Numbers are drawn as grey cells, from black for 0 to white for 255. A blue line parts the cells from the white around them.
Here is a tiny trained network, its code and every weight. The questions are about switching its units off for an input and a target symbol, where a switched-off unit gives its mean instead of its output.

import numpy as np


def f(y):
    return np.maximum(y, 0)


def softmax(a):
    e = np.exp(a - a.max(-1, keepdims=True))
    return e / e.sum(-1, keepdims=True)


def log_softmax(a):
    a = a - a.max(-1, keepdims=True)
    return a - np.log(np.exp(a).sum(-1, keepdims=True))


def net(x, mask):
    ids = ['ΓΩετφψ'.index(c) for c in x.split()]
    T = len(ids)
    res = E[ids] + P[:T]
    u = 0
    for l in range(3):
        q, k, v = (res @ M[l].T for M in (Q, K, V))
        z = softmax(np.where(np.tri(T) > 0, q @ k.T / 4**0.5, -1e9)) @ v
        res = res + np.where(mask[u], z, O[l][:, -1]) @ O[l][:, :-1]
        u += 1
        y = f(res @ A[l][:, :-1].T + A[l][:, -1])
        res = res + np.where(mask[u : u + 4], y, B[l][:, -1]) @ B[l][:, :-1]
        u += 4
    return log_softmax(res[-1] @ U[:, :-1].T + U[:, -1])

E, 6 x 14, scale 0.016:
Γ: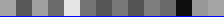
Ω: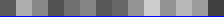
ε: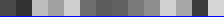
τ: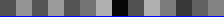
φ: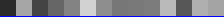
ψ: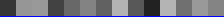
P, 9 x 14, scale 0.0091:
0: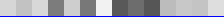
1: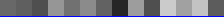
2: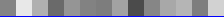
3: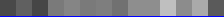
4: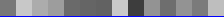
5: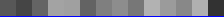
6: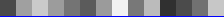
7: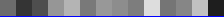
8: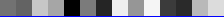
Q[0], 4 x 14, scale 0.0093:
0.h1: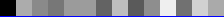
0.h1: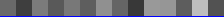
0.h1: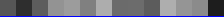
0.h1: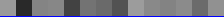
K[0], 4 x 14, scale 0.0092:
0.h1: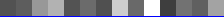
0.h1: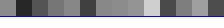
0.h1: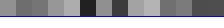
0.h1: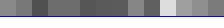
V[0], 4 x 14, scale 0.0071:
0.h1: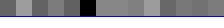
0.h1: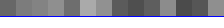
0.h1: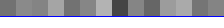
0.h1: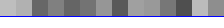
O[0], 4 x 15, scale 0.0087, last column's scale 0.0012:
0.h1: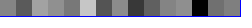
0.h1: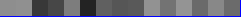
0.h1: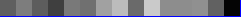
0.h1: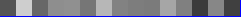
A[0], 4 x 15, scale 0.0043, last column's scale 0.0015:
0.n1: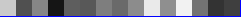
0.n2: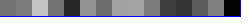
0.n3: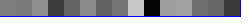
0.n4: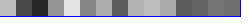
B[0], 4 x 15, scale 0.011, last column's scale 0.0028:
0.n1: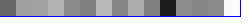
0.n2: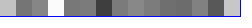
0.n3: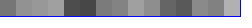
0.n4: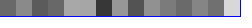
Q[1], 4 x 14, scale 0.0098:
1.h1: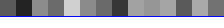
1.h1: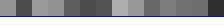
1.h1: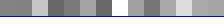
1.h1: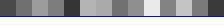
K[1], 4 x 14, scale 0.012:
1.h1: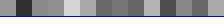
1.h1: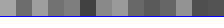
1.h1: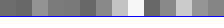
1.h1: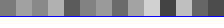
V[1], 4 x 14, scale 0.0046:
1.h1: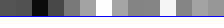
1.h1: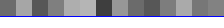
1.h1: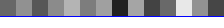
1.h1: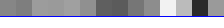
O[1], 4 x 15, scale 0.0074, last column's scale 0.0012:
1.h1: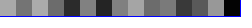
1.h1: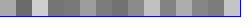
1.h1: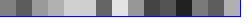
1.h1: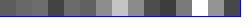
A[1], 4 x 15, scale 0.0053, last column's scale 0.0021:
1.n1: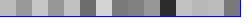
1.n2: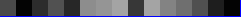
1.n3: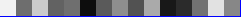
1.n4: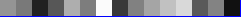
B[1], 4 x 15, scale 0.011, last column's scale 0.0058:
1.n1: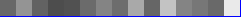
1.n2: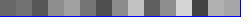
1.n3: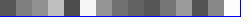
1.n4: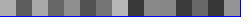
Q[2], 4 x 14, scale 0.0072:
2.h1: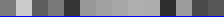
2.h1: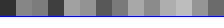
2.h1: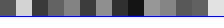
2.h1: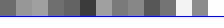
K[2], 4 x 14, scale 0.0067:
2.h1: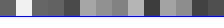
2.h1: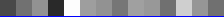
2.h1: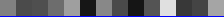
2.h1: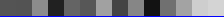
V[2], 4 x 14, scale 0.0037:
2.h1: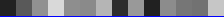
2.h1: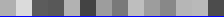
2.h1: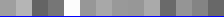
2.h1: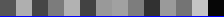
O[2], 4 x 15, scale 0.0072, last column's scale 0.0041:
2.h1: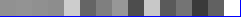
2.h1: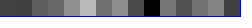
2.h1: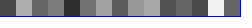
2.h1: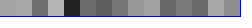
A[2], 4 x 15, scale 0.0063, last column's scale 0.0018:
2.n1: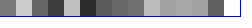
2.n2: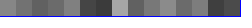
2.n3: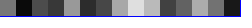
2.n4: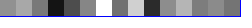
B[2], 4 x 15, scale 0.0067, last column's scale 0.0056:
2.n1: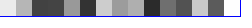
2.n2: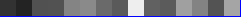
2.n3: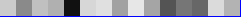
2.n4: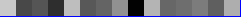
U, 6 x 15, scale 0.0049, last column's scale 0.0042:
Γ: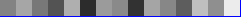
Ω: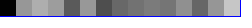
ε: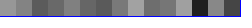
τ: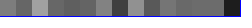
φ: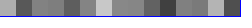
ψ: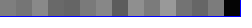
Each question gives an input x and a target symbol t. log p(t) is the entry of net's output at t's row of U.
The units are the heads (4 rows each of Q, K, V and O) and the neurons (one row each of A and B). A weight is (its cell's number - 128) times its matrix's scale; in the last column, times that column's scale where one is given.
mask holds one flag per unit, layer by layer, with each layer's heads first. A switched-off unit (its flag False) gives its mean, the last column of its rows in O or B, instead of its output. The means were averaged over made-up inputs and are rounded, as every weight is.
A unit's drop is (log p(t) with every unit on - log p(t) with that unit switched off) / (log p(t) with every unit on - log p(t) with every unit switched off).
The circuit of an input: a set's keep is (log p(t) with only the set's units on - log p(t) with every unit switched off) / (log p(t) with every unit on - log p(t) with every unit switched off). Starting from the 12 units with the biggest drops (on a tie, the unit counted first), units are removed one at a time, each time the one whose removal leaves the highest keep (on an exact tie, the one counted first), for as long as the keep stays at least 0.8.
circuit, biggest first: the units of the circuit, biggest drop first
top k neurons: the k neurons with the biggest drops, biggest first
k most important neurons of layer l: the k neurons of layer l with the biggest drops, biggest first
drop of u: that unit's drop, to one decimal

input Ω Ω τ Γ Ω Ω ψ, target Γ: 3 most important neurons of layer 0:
(0.n2 0.n1 0.n3)
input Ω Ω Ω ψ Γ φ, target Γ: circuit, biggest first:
(1.h1 2.n1 1.n3)
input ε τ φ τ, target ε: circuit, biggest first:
(1.n2 0.h1)
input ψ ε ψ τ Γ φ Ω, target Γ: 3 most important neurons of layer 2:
(2.n1 2.n3 2.n2)
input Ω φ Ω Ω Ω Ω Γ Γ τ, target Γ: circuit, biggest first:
(1.h1 2.h1 2.n1)
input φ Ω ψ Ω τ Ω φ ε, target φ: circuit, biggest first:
(2.n3 1.n3 1.h1)
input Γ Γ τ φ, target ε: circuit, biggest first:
(0.h1 1.n2 0.n1)
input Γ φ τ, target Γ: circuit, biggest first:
(0.h1 1.n4)
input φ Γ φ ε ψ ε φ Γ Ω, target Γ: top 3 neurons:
(1.n3 2.n1 0.n2)
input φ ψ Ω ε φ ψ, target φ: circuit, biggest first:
(2.n3 0.h1 1.n3 1.h1)
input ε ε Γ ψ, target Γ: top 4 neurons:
(1.n3 2.n1 0.n1 0.n3)
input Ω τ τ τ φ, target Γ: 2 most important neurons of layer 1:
(1.n2 1.n1)
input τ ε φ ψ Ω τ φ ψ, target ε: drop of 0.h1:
0.8
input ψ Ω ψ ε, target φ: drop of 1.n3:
0.2
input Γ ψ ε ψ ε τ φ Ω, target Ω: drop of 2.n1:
0.3
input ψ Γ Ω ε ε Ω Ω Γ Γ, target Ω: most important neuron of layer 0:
(0.n4)
